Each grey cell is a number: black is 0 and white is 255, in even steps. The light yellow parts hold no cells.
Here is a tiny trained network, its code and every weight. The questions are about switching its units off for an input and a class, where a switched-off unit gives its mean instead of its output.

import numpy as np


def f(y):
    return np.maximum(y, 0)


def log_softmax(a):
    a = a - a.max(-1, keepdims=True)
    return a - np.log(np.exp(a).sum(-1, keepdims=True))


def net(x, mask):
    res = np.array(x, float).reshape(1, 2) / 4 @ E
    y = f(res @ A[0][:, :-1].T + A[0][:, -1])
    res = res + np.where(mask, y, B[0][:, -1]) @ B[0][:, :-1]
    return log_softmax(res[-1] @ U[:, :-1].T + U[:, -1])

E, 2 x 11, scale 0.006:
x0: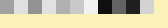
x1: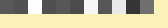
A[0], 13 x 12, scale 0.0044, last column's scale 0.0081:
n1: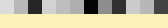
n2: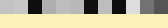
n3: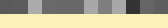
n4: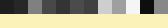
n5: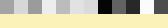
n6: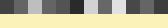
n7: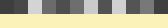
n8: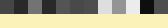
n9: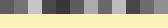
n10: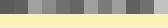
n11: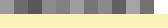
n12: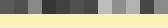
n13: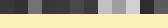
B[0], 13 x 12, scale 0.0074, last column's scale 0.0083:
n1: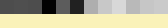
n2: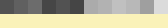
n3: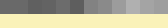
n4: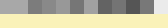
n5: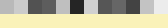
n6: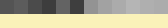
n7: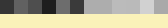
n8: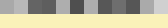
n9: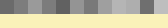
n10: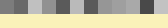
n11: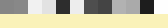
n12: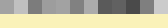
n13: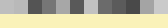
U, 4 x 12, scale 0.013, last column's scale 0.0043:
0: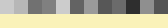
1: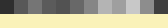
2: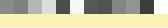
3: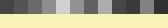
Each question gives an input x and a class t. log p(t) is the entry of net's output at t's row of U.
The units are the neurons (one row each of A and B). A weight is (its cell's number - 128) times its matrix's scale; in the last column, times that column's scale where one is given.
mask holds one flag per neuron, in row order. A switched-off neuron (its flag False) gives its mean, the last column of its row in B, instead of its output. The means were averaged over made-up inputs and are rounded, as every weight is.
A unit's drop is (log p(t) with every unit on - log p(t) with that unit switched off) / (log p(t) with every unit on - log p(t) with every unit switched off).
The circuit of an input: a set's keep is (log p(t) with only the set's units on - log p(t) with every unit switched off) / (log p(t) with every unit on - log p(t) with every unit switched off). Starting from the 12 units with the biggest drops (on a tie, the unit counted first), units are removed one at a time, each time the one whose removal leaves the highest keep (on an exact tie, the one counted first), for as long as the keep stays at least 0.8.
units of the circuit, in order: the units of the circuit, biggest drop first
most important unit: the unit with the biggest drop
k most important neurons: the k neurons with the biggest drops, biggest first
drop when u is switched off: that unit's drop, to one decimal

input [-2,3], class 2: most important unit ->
n1
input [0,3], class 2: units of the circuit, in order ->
[n1; n5]
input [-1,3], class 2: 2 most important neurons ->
[n1; n2]
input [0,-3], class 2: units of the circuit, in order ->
[n7; n5]
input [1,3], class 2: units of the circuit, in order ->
[n1; n5]
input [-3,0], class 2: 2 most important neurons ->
[n5; n1]
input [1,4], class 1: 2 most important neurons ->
[n11; n7]
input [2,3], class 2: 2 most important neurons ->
[n1; n2]
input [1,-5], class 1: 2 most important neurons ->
[n1; n2]
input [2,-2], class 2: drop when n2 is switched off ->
0.0
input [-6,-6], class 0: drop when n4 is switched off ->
0.5
